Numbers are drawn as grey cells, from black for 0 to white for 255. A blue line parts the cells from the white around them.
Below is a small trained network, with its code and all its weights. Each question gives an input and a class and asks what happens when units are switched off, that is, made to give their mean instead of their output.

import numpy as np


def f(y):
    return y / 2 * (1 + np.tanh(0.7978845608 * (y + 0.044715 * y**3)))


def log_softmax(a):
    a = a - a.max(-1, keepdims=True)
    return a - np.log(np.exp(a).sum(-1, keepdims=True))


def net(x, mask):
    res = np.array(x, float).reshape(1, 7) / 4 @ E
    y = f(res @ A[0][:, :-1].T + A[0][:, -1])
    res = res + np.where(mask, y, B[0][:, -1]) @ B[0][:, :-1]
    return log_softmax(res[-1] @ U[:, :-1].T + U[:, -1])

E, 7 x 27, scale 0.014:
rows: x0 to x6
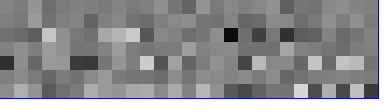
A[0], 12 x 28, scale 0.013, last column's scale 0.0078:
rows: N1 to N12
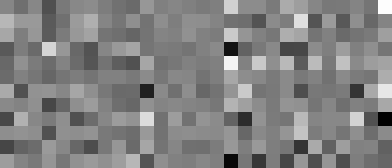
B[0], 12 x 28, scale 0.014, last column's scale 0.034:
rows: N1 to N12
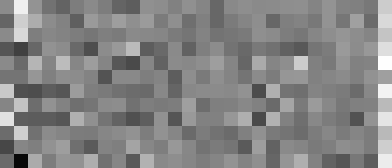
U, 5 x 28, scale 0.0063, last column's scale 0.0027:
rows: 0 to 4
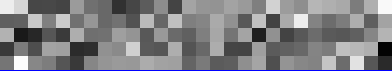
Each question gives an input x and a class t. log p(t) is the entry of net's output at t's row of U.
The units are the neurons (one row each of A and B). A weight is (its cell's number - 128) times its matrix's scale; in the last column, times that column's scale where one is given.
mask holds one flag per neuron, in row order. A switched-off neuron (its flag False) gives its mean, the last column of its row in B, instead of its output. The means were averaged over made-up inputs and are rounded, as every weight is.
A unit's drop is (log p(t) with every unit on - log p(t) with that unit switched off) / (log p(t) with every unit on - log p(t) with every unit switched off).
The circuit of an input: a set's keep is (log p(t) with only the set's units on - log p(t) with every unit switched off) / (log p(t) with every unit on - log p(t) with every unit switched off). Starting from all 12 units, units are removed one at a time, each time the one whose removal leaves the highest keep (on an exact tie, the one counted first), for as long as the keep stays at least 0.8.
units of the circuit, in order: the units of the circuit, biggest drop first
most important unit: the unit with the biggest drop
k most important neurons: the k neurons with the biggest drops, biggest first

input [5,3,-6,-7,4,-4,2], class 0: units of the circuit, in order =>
(N9)
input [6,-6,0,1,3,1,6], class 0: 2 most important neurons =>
(N9, N4)
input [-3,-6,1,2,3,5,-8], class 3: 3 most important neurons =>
(N12, N4, N11)
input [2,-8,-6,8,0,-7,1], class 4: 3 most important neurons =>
(N9, N7, N12)
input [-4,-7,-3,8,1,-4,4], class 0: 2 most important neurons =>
(N9, N11)
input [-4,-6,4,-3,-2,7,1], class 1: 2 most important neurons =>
(N9, N12)
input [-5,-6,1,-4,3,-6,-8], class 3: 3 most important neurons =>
(N12, N4, N11)
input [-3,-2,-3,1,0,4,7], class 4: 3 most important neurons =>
(N2, N7, N10)
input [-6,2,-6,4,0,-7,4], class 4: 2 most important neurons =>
(N7, N10)
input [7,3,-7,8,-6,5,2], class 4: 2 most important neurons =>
(N2, N9)
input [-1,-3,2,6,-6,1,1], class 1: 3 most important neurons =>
(N9, N12, N2)
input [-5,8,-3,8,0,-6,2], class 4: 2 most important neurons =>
(N7, N9)
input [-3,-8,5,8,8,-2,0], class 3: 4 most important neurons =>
(N11, N4, N7, N12)
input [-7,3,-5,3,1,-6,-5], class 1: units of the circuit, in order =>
(N5)
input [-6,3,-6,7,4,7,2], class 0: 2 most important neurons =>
(N9, N12)
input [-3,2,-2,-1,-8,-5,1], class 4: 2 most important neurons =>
(N2, N9)
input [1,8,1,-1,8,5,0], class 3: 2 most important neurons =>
(N11, N7)
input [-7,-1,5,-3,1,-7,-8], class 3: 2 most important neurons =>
(N9, N11)
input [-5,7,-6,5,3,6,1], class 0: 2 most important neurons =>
(N12, N1)
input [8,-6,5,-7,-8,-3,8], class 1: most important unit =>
N12
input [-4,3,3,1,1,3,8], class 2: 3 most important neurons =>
(N9, N5, N11)
